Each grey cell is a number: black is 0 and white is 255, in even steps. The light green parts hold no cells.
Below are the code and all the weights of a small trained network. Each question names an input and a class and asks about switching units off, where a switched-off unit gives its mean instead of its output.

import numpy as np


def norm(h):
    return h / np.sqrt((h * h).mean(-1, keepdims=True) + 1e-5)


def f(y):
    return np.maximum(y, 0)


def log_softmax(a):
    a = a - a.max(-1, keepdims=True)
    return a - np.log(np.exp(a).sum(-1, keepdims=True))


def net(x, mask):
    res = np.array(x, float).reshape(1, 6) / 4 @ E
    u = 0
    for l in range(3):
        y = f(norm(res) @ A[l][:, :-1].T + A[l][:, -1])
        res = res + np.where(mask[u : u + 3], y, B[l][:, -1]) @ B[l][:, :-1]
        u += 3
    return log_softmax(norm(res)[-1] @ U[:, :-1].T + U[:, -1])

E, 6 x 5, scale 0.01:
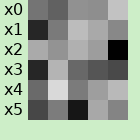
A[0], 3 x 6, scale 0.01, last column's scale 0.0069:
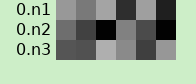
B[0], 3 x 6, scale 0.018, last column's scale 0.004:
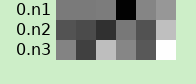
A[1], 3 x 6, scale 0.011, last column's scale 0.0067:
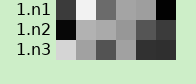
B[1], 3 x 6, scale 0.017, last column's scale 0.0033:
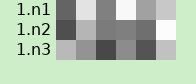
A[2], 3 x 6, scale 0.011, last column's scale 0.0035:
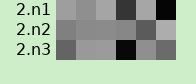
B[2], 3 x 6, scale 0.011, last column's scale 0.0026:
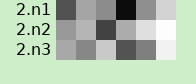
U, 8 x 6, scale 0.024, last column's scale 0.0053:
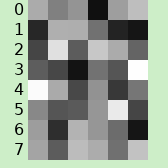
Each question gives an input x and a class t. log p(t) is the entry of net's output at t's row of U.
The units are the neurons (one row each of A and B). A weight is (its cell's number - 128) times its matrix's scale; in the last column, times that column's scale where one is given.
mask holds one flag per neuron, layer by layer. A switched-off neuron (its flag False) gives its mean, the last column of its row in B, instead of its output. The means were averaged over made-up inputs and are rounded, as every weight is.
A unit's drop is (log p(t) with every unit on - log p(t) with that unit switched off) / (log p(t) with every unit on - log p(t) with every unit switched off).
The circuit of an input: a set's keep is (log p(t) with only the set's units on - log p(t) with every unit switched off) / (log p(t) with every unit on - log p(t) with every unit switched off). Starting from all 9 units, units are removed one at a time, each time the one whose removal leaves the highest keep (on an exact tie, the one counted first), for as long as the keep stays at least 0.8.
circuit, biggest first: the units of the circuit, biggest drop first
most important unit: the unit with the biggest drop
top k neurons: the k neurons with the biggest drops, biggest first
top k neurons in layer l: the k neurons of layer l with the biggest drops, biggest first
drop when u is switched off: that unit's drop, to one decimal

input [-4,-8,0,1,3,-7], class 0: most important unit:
0.n1
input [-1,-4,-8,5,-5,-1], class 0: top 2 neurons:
[2.n3 0.n1]
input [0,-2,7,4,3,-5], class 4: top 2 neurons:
[1.n3 2.n2]
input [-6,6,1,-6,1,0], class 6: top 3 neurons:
[0.n3 1.n1 1.n2]
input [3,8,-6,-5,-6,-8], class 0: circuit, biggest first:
[0.n1 2.n1]
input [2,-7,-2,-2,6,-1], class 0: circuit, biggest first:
[1.n1 2.n1]
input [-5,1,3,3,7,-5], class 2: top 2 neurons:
[2.n2 0.n3]
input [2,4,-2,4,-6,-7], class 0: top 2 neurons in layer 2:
[2.n3 2.n1]
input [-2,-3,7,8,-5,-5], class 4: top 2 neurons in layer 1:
[1.n3 1.n2]
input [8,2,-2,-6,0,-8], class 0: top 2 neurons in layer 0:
[0.n1 0.n3]
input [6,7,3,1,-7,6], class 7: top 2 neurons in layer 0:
[0.n3 0.n1]
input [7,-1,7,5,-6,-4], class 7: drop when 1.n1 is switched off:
-0.1
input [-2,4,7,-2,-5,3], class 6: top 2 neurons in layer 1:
[1.n1 1.n2]
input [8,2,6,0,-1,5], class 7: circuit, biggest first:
[0.n3]
